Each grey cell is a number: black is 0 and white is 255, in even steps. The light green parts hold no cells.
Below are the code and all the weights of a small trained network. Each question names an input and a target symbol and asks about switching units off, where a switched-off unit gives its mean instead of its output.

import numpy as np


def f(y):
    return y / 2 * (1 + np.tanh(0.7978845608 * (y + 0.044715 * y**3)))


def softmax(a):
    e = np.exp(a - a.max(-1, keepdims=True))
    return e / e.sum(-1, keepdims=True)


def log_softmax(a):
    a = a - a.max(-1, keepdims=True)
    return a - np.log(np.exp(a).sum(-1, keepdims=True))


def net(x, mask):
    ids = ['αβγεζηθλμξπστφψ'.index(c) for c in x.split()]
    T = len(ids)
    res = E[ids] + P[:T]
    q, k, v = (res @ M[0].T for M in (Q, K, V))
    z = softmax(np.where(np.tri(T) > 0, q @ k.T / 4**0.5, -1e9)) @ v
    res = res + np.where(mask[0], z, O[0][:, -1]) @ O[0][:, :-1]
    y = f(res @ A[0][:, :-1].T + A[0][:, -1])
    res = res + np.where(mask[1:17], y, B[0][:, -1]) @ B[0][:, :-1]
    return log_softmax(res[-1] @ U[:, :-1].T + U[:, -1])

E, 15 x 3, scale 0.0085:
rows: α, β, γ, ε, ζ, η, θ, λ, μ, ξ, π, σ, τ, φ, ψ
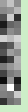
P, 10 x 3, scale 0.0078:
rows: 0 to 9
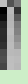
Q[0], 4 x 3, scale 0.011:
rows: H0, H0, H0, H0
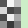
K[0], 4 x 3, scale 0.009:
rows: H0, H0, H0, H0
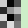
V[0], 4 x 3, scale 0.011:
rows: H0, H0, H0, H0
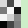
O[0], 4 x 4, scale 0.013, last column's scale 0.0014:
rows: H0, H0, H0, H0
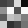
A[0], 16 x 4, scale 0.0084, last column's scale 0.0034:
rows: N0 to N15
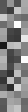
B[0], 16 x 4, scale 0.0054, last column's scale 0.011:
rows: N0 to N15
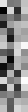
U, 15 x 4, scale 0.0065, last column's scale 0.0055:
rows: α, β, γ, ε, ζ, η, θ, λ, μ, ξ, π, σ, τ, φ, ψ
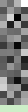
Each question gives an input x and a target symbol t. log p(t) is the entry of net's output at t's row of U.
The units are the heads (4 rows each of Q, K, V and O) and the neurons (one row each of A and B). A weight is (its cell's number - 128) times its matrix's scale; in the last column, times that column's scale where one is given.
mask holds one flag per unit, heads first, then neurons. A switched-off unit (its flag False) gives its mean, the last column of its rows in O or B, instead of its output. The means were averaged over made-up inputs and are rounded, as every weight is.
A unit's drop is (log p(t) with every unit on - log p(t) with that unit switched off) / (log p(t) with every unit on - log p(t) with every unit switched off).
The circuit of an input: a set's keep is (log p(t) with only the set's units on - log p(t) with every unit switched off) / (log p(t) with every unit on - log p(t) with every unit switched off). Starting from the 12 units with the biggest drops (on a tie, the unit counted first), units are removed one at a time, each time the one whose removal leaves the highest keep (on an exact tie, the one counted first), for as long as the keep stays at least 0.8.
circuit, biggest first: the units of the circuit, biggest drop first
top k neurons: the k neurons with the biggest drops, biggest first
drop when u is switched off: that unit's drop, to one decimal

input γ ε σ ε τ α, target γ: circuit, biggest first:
[H0]
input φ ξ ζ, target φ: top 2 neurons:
[N1, N12]
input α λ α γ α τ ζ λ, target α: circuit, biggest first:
[H0, N6, N15]
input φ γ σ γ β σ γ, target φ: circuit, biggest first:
[H0, N1, N12, N10]
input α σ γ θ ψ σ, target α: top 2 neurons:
[N6, N15]
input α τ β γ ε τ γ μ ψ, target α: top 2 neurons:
[N6, N15]
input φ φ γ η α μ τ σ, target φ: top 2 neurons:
[N1, N12]
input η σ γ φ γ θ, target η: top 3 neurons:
[N6, N15, N3]
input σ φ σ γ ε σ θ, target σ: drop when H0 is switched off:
1.0
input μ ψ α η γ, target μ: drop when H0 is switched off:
1.1
